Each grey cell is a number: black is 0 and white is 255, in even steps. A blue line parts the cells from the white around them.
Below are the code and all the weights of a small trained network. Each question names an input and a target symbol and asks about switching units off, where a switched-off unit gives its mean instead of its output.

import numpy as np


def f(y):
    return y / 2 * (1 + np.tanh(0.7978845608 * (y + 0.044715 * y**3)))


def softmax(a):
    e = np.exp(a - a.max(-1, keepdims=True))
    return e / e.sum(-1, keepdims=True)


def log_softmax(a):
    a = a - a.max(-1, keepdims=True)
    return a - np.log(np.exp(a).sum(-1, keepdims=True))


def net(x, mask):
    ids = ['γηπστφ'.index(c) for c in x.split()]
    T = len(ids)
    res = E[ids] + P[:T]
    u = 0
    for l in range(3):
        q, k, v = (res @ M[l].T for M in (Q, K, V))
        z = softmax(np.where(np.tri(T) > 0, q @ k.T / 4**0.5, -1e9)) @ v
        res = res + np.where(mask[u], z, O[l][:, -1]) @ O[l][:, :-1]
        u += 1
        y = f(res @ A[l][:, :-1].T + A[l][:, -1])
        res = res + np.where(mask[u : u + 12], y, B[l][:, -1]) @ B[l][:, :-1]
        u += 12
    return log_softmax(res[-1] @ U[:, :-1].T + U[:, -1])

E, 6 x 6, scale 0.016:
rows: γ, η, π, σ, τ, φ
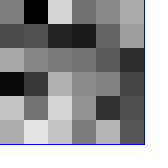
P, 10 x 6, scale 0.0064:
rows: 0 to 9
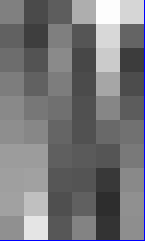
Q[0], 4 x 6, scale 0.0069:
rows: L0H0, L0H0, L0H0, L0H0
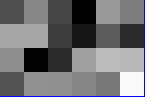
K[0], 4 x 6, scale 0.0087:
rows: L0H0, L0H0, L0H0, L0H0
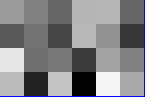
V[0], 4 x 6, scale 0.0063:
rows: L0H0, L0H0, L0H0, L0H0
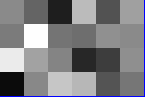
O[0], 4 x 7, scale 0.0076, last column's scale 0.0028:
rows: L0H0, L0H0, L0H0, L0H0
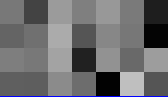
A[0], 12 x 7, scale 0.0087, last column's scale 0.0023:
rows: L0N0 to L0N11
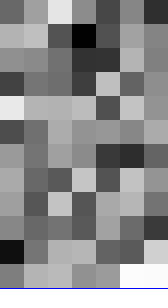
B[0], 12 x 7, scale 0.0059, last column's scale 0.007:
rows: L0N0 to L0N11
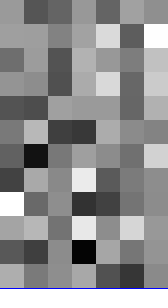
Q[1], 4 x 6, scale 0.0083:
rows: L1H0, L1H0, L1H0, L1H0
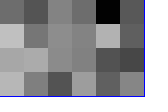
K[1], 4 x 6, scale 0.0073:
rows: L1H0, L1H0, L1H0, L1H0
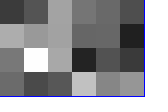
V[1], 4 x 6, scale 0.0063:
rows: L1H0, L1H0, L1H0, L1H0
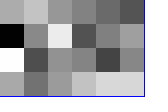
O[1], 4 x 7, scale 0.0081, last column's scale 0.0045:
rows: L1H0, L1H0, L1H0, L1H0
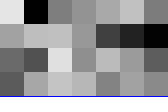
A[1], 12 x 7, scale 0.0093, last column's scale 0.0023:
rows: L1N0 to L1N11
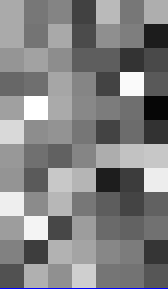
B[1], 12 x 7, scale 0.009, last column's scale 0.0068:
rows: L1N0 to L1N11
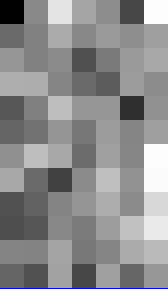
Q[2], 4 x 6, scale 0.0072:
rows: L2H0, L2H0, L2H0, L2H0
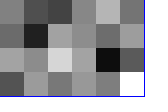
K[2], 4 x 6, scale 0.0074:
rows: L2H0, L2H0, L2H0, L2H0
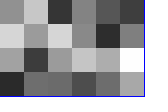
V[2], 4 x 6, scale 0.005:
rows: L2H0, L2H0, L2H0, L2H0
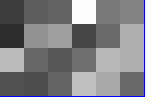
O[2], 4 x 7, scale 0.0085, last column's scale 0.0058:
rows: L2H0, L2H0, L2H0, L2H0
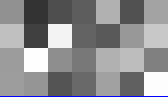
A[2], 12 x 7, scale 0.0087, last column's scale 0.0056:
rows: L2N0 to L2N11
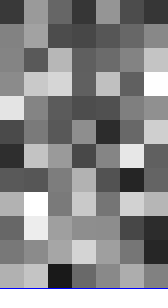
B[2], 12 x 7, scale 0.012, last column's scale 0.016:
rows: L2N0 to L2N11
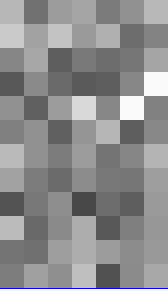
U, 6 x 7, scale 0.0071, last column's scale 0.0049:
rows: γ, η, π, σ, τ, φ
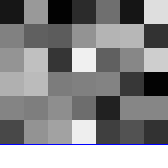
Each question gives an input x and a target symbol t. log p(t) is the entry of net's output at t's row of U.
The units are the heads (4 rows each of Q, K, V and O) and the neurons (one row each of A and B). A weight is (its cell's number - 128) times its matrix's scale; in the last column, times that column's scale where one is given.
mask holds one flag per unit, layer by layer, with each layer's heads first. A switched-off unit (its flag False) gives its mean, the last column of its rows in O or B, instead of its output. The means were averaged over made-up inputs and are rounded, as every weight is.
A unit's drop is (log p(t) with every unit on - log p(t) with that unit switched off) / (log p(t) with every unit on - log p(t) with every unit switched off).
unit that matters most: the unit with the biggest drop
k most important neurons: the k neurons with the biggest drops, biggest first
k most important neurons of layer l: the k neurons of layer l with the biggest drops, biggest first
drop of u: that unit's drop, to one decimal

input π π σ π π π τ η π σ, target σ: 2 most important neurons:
(L2N1, L0N10)
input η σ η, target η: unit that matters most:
L2H0
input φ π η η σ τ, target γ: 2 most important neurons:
(L1N11, L0N10)
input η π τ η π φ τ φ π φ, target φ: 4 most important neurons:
(L2N10, L2N9, L1N0, L1N4)
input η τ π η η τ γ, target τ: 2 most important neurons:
(L0N8, L1N3)
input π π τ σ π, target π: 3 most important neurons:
(L1N0, L0N6, L2N11)
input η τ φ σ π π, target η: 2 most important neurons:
(L1N9, L0N10)
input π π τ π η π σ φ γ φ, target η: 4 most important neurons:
(L0N11, L1N7, L1N0, L2N3)
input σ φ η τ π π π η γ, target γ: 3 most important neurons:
(L0N8, L2N0, L0N10)
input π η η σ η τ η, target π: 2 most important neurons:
(L2N11, L0N3)
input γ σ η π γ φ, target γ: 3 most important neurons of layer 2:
(L2N0, L2N6, L2N11)
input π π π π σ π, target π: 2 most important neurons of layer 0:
(L0N6, L0N10)
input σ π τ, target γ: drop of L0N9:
0.0
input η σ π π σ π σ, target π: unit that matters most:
L2N4
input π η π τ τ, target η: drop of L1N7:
0.3
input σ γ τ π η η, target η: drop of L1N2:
-0.2
